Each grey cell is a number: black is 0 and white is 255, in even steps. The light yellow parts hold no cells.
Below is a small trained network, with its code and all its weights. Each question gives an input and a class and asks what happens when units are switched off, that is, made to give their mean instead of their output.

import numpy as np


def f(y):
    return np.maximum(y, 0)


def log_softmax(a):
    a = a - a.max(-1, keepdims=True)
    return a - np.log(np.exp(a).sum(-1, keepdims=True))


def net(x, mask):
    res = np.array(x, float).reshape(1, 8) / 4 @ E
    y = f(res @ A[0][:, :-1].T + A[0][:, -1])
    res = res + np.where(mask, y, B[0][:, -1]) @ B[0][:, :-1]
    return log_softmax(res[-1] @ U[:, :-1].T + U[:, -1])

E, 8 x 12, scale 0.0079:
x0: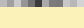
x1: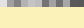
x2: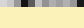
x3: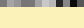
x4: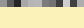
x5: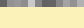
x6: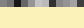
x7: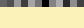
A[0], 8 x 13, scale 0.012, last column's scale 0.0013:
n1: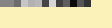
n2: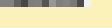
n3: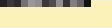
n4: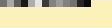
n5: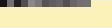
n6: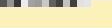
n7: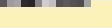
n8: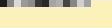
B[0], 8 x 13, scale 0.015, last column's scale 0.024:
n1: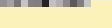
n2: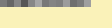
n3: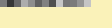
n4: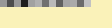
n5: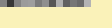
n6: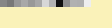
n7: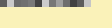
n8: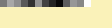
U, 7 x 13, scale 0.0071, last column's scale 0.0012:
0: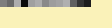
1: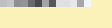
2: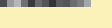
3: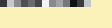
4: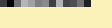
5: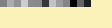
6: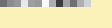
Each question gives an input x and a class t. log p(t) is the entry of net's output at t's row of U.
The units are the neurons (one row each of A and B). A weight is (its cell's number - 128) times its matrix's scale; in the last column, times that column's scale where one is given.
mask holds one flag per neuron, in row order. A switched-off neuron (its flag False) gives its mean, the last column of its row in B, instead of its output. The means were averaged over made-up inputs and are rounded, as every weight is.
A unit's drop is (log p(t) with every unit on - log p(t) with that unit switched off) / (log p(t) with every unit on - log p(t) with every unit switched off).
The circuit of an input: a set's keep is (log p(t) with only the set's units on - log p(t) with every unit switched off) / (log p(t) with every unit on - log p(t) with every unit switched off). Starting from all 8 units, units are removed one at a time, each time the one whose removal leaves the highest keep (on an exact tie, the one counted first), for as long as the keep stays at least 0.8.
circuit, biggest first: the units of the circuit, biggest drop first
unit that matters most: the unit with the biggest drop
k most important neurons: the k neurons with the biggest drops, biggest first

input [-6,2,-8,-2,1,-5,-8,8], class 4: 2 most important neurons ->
[n3, n5]
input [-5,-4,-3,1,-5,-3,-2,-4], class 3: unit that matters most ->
n7
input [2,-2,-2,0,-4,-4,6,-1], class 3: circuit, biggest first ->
[n8, n6, n3]
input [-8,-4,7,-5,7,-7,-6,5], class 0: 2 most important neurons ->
[n4, n2]
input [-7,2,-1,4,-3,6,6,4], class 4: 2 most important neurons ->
[n3, n5]
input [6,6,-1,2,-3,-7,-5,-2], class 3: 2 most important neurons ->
[n6, n8]
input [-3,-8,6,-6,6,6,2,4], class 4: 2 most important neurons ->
[n3, n5]
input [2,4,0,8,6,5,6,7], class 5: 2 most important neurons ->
[n1, n8]
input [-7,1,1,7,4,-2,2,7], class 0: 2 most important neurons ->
[n4, n2]
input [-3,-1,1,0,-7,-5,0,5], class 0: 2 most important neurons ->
[n4, n2]
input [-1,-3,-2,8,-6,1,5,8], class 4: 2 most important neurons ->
[n3, n5]
